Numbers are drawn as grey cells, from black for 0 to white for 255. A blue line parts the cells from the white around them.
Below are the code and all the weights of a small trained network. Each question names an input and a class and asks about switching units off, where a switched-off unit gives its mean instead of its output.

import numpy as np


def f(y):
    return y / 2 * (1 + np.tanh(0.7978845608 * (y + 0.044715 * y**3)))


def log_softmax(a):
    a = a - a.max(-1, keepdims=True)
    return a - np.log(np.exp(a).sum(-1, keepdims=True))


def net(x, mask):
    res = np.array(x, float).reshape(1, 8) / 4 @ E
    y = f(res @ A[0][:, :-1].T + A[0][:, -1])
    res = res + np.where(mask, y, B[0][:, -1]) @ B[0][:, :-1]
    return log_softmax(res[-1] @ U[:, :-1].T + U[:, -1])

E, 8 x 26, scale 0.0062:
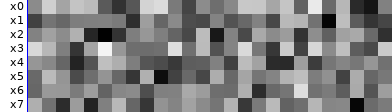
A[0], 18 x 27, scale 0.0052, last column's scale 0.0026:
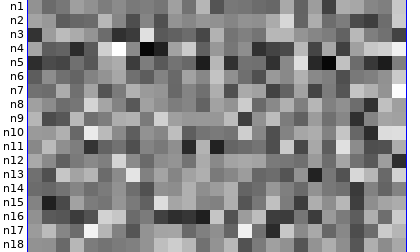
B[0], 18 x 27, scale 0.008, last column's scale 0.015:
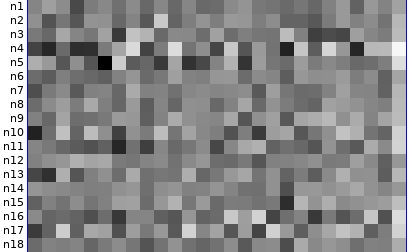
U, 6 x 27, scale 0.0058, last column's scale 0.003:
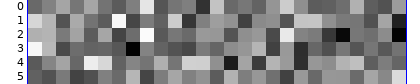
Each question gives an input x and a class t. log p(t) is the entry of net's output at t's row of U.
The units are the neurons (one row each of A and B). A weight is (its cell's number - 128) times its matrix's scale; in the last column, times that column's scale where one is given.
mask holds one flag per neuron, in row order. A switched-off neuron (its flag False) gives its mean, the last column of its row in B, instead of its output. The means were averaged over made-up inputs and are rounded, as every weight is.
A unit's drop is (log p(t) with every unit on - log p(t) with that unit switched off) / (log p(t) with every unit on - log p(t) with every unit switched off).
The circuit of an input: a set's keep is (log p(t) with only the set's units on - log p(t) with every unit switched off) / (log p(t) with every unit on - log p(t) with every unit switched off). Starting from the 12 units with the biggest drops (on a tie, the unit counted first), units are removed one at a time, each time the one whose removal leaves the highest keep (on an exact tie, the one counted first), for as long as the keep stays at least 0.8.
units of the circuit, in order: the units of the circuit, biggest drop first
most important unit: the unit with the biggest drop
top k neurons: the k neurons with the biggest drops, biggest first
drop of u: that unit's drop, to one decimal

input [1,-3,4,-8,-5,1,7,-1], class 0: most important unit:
n4
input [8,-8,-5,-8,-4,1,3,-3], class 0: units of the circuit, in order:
[n4, n3]
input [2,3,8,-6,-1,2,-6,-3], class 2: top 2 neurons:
[n3, n4]
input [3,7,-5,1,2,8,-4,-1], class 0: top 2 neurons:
[n5, n4]
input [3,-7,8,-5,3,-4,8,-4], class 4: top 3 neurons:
[n4, n5, n16]
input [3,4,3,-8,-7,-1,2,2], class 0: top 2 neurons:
[n4, n3]
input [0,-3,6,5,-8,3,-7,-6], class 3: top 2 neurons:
[n4, n11]
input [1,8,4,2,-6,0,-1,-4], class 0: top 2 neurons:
[n4, n3]
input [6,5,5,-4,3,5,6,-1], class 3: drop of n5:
0.2
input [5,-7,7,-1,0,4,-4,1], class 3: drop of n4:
0.4
